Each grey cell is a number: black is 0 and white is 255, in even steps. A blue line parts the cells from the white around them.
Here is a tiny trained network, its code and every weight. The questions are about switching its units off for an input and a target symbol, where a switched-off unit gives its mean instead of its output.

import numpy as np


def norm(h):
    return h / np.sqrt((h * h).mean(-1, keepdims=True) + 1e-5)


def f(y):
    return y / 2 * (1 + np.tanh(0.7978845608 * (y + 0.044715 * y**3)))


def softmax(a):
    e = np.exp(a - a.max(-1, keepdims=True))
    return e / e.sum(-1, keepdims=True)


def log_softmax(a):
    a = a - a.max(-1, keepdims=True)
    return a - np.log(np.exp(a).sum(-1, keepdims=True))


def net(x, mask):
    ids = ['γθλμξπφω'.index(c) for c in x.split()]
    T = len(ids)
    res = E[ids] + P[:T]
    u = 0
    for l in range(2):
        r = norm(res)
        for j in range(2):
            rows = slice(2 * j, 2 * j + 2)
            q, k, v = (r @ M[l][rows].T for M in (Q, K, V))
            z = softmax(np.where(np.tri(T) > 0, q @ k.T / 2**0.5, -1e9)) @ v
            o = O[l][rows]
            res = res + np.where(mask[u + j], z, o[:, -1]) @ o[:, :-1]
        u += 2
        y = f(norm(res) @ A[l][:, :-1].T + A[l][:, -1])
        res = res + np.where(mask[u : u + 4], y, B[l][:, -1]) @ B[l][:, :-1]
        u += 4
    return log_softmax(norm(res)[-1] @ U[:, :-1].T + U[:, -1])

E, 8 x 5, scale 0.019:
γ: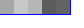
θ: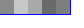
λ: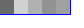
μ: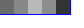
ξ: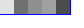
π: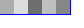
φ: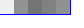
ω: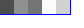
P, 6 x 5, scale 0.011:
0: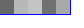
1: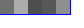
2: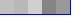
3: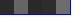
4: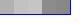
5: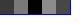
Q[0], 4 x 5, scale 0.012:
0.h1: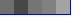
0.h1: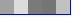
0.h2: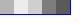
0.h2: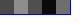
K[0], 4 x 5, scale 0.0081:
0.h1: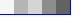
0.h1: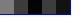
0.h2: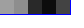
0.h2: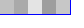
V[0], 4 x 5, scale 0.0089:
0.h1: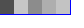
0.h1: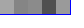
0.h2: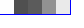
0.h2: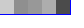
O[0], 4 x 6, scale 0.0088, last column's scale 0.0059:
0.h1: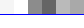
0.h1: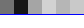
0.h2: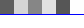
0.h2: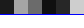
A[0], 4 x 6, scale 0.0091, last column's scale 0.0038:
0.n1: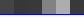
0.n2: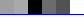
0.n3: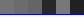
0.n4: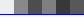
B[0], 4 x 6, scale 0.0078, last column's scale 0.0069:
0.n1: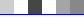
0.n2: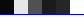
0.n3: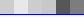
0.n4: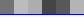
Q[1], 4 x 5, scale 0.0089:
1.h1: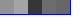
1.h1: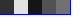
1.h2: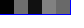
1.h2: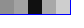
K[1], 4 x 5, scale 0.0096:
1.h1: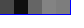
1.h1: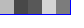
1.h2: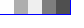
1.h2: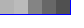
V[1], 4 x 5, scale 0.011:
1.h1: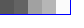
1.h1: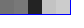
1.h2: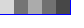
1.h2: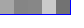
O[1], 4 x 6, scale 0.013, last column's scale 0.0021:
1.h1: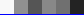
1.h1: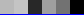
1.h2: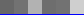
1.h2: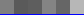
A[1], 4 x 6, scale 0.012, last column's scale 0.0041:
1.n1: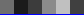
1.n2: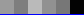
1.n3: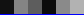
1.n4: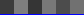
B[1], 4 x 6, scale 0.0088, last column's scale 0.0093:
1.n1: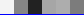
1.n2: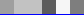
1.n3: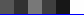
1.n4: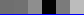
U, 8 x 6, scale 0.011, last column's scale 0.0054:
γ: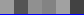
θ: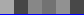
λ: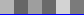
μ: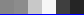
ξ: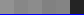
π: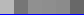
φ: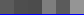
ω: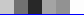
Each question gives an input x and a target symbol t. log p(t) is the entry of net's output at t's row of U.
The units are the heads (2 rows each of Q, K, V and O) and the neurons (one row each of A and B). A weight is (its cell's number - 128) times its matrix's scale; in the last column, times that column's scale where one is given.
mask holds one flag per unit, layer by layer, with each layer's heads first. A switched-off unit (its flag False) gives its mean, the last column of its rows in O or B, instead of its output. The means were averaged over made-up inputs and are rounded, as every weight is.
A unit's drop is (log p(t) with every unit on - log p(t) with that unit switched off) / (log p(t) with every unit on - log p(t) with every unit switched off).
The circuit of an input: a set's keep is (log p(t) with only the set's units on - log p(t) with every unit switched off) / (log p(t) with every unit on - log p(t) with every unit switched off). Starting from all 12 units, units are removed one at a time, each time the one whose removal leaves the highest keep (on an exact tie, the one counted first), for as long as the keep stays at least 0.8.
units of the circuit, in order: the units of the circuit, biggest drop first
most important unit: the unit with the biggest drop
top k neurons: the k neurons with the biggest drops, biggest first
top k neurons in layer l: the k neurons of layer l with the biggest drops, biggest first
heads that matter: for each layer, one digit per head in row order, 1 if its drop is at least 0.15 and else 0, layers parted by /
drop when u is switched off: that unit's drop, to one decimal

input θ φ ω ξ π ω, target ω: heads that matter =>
00 / 10
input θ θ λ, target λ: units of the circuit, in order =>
[0.h2; 0.n2]
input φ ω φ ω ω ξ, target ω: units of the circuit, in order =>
[1.h1; 0.h2]
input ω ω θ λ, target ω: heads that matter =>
01 / 10
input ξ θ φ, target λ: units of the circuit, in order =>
[0.h2; 1.n3]
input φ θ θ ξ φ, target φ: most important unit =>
0.h1
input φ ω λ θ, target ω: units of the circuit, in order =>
[1.h1; 0.h2]
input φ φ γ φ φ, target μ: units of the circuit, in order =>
[0.h2; 0.h1]
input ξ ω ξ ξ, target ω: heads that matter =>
01 / 10
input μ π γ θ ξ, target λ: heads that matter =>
01 / 00
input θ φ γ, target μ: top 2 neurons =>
[0.n2; 1.n4]
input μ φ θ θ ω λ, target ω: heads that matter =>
00 / 10
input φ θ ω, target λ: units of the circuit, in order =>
[0.h2; 0.h1]
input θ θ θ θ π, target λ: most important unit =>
0.h2
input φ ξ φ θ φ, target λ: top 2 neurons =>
[0.n2; 1.n3]
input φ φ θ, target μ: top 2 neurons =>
[0.n2; 1.n4]
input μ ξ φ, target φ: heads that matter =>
11 / 00
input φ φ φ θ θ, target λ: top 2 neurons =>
[0.n2; 1.n3]
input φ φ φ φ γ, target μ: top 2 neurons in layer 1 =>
[1.n4; 1.n3]
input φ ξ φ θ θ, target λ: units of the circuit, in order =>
[0.h2]
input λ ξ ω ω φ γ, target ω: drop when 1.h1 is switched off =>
0.8
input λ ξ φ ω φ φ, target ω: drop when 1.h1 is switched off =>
1.4
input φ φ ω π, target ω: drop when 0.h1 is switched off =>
0.1
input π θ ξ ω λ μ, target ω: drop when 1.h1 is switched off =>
0.9
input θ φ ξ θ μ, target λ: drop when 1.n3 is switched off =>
0.1
